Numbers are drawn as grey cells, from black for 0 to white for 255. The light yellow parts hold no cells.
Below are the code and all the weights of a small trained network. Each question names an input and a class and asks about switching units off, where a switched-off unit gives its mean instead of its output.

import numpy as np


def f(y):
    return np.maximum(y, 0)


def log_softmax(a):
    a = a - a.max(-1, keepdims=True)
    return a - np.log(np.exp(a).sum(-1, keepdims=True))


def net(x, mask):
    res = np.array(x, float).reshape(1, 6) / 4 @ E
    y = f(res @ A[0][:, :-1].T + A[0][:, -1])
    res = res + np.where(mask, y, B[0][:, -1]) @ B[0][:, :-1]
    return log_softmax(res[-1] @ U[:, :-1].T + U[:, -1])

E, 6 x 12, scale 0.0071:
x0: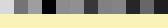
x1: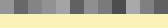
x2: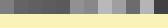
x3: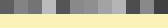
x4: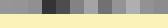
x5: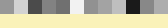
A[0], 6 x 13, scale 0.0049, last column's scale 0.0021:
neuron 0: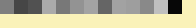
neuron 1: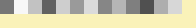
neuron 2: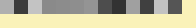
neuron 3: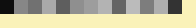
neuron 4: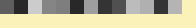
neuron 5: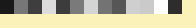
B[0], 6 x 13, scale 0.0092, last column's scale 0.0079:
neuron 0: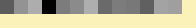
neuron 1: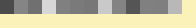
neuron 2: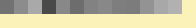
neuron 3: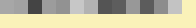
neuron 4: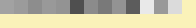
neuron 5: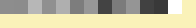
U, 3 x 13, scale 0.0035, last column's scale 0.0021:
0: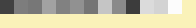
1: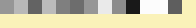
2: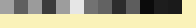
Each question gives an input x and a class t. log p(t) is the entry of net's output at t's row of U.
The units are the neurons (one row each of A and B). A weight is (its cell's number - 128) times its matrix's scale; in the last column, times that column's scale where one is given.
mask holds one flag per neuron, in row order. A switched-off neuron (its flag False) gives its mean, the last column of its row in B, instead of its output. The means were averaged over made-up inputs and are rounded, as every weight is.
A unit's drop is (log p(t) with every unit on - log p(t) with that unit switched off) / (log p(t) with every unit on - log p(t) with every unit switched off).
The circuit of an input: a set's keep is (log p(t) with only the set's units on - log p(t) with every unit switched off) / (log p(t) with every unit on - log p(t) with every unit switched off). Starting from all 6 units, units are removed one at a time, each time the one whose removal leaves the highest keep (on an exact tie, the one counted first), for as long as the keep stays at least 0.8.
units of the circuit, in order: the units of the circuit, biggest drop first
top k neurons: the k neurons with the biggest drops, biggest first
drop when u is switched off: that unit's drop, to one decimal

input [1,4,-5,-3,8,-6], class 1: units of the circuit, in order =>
neuron 4
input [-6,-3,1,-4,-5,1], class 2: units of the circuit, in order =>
neuron 5; neuron 4
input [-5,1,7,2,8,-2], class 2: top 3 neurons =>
neuron 5; neuron 1; neuron 3
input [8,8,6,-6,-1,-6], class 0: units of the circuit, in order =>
neuron 4; neuron 5
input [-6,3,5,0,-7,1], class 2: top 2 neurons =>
neuron 5; neuron 4
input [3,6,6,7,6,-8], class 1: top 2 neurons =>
neuron 4; neuron 5
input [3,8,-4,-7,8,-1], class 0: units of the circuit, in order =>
neuron 5; neuron 4
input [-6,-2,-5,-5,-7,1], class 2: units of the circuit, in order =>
neuron 5; neuron 4
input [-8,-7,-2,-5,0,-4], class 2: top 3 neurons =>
neuron 5; neuron 3; neuron 0
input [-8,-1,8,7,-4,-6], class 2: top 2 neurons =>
neuron 5; neuron 3
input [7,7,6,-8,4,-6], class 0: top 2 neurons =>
neuron 4; neuron 5
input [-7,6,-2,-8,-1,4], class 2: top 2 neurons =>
neuron 5; neuron 4
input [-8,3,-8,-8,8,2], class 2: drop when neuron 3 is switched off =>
0.1
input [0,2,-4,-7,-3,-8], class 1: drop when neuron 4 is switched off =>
0.5
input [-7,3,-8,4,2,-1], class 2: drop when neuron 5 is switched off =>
0.9
